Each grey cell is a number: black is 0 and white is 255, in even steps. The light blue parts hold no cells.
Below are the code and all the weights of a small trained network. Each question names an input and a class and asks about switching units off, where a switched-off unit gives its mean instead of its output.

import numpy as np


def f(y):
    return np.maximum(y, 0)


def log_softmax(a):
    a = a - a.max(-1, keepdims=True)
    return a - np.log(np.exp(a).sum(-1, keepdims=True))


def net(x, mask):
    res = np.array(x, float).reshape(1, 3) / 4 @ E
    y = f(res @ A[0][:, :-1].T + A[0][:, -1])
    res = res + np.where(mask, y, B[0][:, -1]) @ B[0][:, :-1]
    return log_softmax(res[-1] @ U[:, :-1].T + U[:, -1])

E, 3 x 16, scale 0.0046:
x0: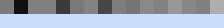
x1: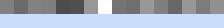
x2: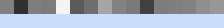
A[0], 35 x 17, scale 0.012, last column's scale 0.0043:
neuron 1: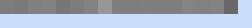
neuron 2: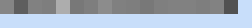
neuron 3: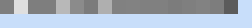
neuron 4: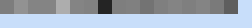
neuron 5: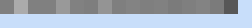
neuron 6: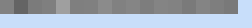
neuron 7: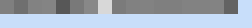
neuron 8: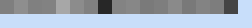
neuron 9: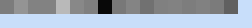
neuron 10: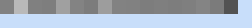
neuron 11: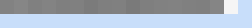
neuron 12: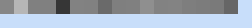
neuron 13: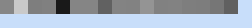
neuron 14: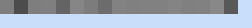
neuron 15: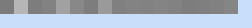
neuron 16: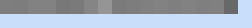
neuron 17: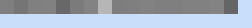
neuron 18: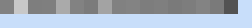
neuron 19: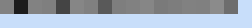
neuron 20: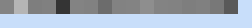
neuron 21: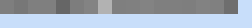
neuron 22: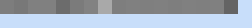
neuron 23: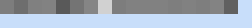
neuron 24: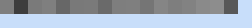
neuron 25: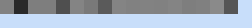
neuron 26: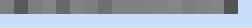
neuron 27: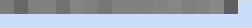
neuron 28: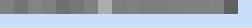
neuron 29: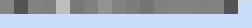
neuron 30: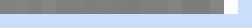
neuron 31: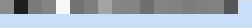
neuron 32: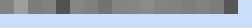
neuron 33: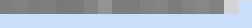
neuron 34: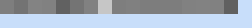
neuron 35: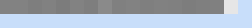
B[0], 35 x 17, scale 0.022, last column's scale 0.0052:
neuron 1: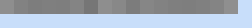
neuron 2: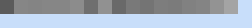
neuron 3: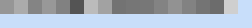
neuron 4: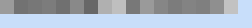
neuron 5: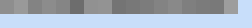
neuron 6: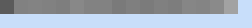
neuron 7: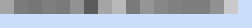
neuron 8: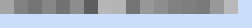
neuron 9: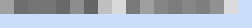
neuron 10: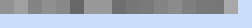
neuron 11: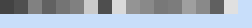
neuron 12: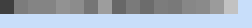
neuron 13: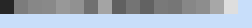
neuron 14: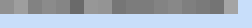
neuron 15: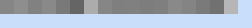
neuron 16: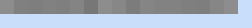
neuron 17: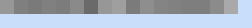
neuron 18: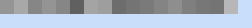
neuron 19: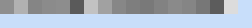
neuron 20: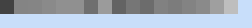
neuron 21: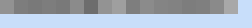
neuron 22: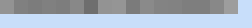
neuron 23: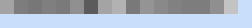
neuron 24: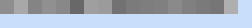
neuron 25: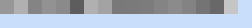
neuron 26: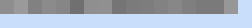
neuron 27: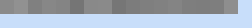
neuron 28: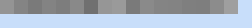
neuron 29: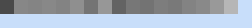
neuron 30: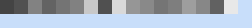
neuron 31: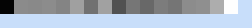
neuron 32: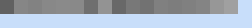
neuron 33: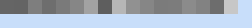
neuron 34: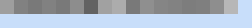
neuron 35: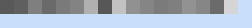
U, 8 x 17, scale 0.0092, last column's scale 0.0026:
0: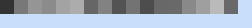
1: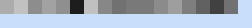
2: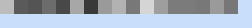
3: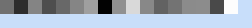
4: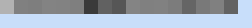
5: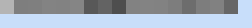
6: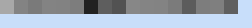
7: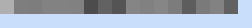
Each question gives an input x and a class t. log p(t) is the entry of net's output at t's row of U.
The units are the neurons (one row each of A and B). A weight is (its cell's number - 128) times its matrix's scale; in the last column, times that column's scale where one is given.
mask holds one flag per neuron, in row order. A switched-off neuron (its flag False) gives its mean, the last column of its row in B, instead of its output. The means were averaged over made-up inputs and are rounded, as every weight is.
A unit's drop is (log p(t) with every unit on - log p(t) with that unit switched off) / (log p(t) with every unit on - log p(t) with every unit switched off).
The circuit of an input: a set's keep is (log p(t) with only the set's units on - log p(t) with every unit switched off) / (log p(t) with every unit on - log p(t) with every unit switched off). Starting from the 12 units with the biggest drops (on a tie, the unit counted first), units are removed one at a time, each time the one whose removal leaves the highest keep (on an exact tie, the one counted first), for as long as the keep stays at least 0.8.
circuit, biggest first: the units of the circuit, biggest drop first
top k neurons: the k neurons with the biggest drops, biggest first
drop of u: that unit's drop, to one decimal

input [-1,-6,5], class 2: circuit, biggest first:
[neuron 9]
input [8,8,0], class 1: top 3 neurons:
[neuron 19; neuron 25; neuron 24]
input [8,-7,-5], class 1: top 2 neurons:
[neuron 19; neuron 25]
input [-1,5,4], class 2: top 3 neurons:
[neuron 13; neuron 7; neuron 23]
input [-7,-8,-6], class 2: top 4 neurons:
[neuron 9; neuron 4; neuron 8; neuron 31]
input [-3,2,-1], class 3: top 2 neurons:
[neuron 19; neuron 25]
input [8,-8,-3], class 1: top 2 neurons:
[neuron 19; neuron 25]
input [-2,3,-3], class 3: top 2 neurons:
[neuron 31; neuron 9]
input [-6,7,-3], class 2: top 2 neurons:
[neuron 7; neuron 23]
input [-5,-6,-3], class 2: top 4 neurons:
[neuron 9; neuron 4; neuron 19; neuron 8]
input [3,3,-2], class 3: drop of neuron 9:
0.2
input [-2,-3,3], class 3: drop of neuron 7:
0.1
